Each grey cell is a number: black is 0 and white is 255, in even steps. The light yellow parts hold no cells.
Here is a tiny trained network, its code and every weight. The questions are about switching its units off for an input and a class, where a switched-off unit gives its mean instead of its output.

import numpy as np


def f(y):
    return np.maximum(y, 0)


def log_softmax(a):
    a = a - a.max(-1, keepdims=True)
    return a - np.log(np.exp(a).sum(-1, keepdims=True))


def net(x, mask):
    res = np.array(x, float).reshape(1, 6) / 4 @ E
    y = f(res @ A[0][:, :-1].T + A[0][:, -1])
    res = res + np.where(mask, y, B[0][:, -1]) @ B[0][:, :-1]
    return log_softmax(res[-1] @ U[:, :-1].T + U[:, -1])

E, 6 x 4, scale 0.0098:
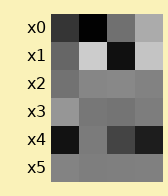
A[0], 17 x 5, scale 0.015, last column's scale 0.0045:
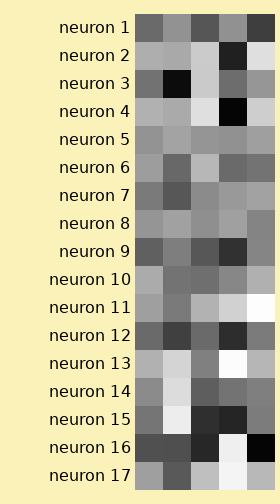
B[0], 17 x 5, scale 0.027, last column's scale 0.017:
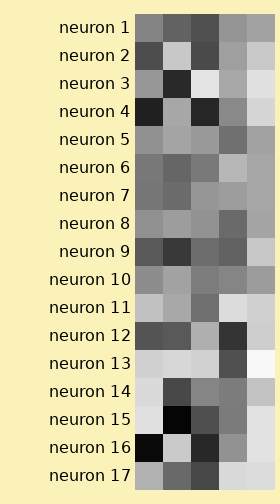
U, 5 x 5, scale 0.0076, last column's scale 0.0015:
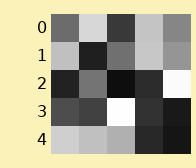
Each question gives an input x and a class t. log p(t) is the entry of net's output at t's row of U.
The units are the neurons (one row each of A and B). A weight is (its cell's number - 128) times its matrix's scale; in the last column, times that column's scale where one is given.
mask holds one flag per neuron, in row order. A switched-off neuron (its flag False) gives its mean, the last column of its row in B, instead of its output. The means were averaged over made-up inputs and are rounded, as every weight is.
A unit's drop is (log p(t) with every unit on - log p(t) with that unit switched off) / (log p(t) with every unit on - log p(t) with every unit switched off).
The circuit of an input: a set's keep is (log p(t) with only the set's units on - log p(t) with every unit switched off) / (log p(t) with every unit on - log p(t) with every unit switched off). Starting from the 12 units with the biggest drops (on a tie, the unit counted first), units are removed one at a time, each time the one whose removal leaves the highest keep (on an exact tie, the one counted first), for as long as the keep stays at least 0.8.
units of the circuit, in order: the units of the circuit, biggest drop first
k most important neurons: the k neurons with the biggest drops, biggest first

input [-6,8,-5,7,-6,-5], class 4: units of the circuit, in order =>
(neuron 13)
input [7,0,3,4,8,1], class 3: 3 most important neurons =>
(neuron 3; neuron 12; neuron 4)
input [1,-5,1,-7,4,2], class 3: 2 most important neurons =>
(neuron 3; neuron 16)
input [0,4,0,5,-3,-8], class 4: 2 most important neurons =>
(neuron 13; neuron 4)
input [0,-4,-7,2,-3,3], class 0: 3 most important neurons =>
(neuron 15; neuron 4; neuron 2)
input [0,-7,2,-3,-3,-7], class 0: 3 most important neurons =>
(neuron 4; neuron 2; neuron 15)
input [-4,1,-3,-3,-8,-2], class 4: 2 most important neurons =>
(neuron 13; neuron 16)
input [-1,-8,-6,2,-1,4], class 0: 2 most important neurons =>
(neuron 4; neuron 2)
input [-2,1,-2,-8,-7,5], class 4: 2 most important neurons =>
(neuron 13; neuron 16)
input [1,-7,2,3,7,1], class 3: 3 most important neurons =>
(neuron 3; neuron 16; neuron 12)
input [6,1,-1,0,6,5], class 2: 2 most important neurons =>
(neuron 16; neuron 13)
